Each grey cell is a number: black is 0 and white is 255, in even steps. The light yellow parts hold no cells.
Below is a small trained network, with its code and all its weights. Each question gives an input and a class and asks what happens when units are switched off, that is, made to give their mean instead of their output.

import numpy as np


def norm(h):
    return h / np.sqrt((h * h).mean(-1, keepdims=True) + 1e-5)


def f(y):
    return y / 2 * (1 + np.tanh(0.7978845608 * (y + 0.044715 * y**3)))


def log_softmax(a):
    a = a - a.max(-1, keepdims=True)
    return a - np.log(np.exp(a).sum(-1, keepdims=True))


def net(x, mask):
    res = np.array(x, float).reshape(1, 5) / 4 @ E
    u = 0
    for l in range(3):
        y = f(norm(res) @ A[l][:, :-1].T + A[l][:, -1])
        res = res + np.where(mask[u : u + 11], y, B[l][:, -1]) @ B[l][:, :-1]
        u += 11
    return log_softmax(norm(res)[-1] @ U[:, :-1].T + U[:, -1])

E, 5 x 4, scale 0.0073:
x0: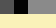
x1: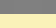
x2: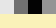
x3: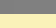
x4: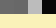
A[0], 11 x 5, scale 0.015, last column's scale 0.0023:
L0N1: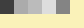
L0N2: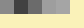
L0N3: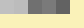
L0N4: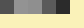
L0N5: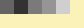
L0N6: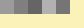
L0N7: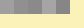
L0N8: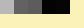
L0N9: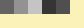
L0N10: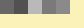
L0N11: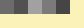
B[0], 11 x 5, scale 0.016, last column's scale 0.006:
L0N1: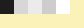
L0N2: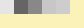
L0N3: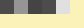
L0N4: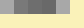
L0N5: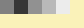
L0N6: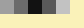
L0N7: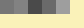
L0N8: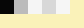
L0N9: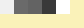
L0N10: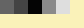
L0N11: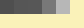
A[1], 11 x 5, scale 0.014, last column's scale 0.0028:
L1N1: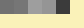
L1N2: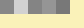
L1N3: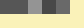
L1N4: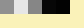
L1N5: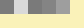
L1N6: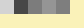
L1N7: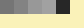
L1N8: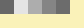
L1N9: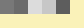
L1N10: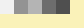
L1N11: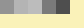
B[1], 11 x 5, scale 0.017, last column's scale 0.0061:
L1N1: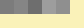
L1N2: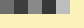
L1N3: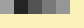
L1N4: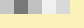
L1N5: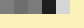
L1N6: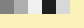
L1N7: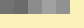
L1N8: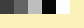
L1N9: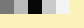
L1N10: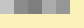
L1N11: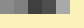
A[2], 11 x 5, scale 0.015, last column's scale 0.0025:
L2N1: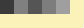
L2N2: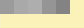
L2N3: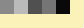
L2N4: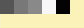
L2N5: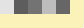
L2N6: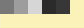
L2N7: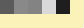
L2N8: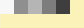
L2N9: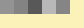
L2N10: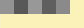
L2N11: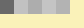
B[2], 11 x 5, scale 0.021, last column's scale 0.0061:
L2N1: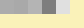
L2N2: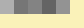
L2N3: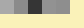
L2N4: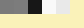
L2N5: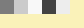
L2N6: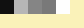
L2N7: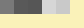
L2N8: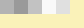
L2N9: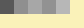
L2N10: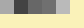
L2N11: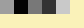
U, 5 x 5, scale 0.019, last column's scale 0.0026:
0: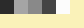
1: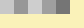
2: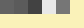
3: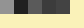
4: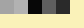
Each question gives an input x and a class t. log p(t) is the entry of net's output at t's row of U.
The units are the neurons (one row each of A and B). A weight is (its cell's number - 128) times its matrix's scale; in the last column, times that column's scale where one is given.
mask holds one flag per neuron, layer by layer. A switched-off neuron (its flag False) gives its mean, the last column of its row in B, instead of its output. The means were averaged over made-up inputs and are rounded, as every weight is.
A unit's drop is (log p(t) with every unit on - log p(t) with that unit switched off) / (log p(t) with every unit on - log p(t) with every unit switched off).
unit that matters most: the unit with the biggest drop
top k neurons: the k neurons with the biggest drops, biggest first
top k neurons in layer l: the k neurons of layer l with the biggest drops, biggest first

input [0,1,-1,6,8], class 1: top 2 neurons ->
[L0N9, L0N5]
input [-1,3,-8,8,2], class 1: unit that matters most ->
L0N8
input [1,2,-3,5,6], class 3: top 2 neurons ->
[L0N10, L0N11]
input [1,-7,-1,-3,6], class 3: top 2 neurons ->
[L0N10, L0N9]
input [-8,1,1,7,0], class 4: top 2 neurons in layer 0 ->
[L0N3, L0N9]
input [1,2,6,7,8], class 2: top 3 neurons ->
[L0N8, L1N9, L1N6]
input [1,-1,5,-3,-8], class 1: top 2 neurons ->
[L0N2, L0N10]
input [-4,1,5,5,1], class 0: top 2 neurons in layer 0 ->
[L0N8, L0N10]
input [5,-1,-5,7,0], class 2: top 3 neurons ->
[L0N1, L1N8, L0N6]
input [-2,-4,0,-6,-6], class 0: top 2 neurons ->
[L0N1, L0N10]
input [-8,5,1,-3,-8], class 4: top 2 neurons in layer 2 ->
[L2N3, L2N5]
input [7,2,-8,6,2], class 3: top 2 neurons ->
[L0N8, L0N9]
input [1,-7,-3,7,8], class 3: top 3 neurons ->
[L0N10, L0N11, L0N2]
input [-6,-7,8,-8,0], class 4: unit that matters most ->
L0N1
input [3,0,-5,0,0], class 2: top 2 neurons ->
[L0N1, L1N8]
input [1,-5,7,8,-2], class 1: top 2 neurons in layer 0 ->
[L0N2, L0N10]
